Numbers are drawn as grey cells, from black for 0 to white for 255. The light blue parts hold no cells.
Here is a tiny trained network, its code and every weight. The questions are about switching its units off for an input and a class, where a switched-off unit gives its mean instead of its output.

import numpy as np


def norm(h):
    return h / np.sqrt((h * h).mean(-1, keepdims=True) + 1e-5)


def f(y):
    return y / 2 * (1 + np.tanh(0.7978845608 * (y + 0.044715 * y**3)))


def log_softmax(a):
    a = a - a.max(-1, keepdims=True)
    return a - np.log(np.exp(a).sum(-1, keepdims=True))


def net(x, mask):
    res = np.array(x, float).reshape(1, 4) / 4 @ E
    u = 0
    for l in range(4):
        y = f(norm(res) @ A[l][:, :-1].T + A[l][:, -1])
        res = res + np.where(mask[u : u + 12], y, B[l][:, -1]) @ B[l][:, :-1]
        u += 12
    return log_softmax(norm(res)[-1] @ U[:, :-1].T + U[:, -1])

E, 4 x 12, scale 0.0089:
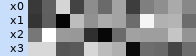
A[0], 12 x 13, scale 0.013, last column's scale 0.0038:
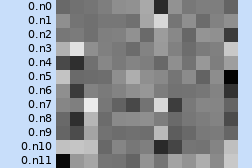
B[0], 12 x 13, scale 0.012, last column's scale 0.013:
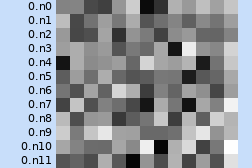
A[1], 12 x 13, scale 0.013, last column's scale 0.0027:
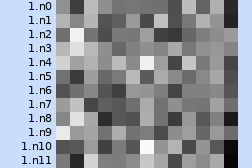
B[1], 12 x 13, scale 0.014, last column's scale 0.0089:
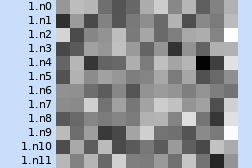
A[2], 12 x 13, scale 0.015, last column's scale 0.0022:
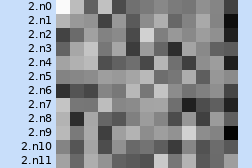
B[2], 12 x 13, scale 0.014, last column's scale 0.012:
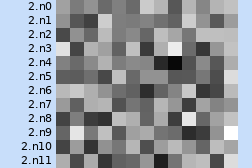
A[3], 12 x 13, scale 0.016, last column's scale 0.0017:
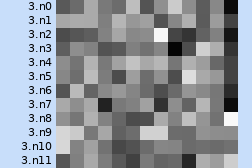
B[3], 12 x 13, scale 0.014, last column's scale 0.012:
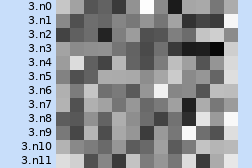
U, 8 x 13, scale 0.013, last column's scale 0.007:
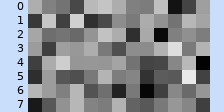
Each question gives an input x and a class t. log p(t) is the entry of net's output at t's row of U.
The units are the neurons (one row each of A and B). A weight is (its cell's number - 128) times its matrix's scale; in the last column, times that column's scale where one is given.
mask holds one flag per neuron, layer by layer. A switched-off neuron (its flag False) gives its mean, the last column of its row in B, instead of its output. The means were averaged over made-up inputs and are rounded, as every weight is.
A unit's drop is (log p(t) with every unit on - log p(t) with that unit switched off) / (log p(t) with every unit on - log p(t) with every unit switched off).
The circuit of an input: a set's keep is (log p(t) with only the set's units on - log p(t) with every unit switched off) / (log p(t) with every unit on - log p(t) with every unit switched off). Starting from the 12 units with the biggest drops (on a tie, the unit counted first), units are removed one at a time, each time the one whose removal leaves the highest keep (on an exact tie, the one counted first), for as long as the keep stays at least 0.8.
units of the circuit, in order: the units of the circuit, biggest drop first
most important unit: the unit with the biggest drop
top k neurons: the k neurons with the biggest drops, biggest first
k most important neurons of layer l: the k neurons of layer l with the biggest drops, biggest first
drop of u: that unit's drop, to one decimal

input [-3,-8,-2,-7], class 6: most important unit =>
0.n7
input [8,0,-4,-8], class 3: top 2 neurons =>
0.n8, 0.n9
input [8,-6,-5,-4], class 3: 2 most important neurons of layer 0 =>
0.n7, 0.n8
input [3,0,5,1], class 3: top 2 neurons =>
0.n3, 0.n11
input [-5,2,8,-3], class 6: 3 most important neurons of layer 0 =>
0.n10, 0.n4, 0.n1
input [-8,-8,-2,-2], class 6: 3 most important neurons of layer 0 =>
0.n7, 0.n1, 0.n4
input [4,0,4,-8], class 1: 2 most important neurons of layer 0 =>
0.n11, 0.n3
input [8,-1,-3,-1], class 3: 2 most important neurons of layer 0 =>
0.n8, 0.n11
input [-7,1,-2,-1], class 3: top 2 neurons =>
0.n7, 2.n0
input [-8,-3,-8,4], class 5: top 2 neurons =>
0.n7, 3.n2
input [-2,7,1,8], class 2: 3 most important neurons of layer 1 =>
1.n0, 1.n4, 1.n8
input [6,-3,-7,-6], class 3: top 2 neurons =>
0.n10, 0.n7
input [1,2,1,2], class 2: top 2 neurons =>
0.n0, 0.n7
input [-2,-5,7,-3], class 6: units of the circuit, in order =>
0.n7
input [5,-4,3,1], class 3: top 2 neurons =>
0.n7, 0.n11
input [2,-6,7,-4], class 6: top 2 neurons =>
0.n7, 0.n4
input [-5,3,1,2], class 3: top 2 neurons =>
0.n10, 0.n4
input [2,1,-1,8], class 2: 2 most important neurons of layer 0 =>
0.n0, 0.n8
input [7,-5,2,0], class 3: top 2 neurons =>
0.n7, 0.n11
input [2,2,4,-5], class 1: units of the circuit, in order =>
0.n11
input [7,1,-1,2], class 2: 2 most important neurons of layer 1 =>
1.n8, 1.n3
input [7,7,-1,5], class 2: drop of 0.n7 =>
0.2
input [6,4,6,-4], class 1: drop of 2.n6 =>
0.0
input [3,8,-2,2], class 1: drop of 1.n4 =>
0.1
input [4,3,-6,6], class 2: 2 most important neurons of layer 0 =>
0.n0, 0.n3
